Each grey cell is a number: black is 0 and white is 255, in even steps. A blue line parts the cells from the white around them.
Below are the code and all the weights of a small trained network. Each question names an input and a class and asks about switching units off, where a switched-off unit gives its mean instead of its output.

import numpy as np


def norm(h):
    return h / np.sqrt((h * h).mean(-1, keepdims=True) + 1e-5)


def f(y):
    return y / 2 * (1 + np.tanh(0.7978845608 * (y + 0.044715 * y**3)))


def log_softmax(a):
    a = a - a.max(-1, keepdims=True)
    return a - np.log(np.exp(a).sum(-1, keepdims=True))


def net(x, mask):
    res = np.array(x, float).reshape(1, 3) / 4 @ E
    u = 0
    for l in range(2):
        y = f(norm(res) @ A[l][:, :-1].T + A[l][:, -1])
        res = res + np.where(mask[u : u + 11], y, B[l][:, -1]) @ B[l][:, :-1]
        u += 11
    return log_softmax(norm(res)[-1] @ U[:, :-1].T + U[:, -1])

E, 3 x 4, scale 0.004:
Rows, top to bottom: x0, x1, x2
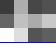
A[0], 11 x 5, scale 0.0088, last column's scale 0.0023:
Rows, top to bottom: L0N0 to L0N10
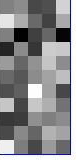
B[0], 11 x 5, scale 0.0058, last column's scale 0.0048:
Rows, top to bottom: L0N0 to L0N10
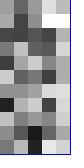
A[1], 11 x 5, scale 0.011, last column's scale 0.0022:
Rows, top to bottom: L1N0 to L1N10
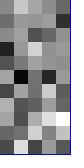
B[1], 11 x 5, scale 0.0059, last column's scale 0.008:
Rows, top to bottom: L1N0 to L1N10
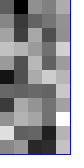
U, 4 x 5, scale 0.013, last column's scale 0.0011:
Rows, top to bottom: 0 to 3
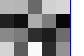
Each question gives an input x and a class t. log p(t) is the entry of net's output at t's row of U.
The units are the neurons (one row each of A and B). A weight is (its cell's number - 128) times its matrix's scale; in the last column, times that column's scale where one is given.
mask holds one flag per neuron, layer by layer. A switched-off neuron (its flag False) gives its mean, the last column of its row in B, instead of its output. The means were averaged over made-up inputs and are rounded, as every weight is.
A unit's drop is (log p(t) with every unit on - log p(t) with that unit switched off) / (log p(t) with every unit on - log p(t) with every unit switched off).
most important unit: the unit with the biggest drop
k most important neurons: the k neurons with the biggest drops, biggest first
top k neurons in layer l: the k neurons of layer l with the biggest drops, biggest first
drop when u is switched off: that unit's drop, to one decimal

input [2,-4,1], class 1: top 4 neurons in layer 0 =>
L0N2, L0N6, L0N3, L0N8
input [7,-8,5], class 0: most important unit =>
L0N1
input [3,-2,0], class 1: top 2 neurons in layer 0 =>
L0N10, L0N6
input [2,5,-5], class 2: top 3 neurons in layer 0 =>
L0N3, L0N1, L0N9
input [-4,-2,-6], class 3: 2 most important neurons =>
L0N6, L1N9
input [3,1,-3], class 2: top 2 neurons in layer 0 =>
L0N3, L0N1
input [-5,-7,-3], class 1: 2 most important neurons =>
L1N5, L0N2
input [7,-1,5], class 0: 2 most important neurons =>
L0N1, L0N0
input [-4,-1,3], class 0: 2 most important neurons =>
L0N10, L0N1
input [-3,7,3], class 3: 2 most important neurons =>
L1N0, L0N3
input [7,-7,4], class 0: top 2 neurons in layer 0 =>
L0N1, L0N0
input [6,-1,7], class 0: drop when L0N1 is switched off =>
0.2
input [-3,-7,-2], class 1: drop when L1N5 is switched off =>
0.2
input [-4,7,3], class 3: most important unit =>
L1N0
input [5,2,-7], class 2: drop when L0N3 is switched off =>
1.1
